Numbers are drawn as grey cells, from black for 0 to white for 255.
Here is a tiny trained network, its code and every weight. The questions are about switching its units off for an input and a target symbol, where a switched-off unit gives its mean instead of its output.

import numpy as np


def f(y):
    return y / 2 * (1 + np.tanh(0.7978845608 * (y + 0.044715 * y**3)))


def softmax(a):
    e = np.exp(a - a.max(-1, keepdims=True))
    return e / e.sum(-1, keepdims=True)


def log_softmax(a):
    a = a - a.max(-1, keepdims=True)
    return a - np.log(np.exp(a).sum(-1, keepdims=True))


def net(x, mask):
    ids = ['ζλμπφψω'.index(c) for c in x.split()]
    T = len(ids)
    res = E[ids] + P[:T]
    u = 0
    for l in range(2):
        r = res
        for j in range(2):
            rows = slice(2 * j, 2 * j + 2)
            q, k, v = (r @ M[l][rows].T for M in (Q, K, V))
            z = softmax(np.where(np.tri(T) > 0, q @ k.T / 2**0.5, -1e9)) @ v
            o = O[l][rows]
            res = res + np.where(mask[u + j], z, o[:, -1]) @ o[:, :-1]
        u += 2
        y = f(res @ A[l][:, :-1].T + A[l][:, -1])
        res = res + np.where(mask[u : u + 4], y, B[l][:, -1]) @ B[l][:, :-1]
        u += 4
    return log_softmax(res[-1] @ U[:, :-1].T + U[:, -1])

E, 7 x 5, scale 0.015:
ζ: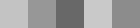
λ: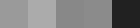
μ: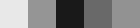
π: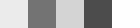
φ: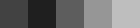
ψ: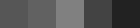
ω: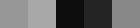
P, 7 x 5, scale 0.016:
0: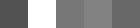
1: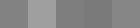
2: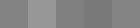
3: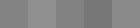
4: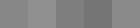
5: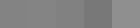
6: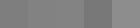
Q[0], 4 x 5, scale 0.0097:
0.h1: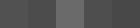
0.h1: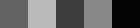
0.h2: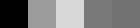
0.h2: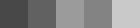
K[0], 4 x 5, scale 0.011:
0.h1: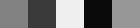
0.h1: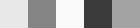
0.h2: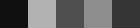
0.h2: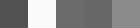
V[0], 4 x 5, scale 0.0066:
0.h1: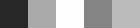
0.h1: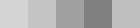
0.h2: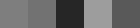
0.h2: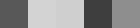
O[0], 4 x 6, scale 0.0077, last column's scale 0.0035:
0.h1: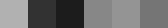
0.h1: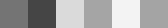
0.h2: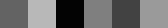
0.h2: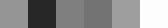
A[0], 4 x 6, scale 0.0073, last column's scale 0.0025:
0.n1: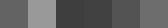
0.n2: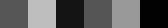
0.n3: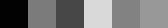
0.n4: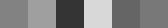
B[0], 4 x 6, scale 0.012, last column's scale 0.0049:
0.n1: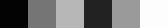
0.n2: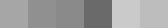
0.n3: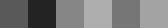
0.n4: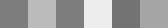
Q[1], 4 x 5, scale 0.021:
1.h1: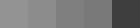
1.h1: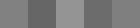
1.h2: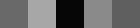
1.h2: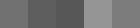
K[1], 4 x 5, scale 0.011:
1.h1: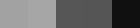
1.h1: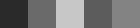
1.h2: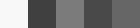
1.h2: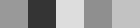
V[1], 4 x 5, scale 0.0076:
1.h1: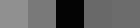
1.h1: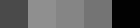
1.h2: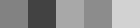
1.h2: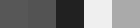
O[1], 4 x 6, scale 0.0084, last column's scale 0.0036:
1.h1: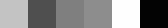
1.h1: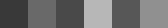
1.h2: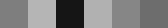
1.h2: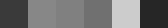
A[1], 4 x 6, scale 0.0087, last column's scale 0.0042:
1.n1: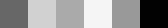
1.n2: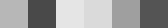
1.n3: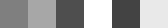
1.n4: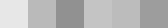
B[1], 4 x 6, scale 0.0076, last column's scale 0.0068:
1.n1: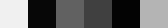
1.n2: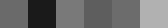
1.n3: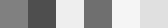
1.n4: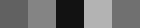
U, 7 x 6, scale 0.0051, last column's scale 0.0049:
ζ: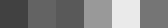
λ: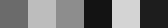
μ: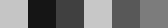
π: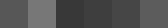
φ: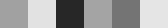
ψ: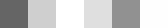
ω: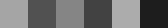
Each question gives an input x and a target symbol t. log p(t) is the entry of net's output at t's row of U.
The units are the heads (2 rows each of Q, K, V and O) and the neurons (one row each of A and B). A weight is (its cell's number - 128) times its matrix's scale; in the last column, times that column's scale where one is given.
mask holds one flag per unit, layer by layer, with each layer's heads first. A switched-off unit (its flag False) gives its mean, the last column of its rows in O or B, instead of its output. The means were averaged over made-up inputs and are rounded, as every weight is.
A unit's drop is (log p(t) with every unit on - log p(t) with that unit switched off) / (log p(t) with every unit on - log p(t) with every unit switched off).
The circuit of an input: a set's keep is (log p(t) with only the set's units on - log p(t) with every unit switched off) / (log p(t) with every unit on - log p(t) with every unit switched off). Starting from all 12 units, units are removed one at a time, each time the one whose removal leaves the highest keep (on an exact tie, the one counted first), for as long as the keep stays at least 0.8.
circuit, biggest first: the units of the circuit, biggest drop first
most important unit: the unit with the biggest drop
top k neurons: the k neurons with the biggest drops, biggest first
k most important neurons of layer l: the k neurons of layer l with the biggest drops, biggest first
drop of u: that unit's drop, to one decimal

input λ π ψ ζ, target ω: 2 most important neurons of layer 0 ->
0.n4, 0.n1
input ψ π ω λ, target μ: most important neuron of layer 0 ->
0.n1
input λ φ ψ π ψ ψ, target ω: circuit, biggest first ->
0.h1, 1.h2, 0.n4
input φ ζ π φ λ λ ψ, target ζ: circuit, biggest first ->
1.h2, 0.h1
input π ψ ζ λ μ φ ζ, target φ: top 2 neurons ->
0.n1, 1.n4
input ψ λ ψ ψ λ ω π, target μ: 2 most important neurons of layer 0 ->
0.n1, 0.n2
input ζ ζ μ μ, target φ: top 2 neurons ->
1.n4, 0.n1
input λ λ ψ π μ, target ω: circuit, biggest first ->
0.h2, 1.h2
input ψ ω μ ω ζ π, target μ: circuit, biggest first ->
0.n1, 1.h2, 1.n2
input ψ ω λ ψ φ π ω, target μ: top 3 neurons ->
0.n1, 1.n4, 1.n2
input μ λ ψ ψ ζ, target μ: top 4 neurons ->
0.n1, 1.n1, 1.n2, 1.n4
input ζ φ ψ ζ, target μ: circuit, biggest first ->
1.n1, 0.n1, 0.n4
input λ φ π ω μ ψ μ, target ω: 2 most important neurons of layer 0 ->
0.n4, 0.n1
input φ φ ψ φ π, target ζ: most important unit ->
1.h2
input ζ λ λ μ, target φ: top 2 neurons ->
1.n4, 1.n3
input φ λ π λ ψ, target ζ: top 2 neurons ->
0.n3, 0.n1
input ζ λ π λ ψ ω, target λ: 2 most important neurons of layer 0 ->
0.n4, 0.n3
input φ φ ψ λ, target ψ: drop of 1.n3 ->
0.3
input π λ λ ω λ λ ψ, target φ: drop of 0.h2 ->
0.3
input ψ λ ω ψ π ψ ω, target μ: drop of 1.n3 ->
0.1
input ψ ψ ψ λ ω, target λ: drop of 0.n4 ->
0.0
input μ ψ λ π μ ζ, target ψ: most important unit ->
1.h1
